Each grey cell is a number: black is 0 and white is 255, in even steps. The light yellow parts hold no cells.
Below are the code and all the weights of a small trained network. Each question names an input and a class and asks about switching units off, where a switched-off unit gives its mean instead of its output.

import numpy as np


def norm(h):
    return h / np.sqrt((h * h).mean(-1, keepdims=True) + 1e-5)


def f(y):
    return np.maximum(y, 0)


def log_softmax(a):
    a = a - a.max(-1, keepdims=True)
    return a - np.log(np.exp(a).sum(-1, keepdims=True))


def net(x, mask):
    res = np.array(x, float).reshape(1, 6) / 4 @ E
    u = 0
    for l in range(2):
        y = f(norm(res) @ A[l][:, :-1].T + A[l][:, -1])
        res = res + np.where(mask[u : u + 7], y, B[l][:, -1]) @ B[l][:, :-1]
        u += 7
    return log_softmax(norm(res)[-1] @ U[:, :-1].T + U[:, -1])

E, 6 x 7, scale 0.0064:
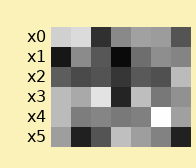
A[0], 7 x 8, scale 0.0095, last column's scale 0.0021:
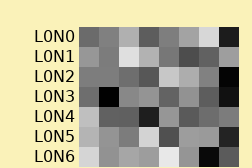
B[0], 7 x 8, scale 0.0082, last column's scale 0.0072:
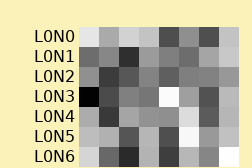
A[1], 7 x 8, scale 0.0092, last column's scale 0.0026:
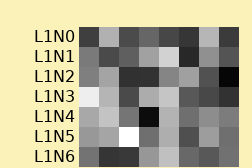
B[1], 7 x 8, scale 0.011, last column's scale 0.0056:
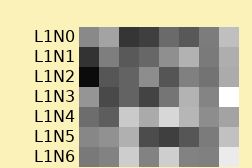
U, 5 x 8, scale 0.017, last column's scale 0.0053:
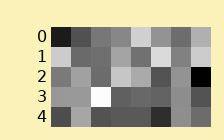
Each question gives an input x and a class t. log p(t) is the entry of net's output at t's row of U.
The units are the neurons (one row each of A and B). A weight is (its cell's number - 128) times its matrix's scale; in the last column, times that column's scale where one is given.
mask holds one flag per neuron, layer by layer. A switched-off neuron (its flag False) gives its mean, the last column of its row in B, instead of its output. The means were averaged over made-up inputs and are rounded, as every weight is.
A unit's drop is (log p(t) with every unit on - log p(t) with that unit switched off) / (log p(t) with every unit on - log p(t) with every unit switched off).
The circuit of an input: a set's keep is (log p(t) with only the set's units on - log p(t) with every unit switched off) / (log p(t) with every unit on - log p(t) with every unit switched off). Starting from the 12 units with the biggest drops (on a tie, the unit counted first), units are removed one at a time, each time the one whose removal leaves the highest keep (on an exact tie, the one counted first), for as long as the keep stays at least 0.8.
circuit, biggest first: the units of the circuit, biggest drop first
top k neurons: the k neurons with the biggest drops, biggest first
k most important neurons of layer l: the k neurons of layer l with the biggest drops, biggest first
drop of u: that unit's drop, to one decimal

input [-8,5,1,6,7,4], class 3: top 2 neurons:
[L0N6 L0N0]
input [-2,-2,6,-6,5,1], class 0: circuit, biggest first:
[L0N3]
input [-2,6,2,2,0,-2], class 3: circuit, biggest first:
[L0N6 L0N0]
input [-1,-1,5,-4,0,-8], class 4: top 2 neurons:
[L1N0 L0N4]
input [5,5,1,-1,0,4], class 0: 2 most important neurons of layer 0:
[L0N0 L0N5]
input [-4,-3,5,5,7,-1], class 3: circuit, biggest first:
[L0N6 L1N5]
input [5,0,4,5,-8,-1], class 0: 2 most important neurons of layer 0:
[L0N0 L0N6]
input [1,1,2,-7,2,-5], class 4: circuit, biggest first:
[L0N6 L0N4 L1N0]
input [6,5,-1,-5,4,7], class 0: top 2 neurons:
[L1N2 L0N0]
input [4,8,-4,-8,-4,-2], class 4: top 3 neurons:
[L1N0 L0N3 L0N4]
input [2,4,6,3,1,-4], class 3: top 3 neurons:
[L0N6 L0N0 L0N5]
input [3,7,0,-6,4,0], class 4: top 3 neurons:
[L0N3 L0N4 L1N0]
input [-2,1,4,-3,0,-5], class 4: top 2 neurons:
[L0N4 L1N0]
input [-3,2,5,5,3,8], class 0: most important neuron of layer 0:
[L0N3]
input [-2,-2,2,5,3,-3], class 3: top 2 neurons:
[L0N6 L1N5]
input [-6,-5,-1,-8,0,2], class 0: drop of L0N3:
0.2
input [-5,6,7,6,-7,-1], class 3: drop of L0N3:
0.0
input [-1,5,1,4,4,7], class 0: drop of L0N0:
0.1
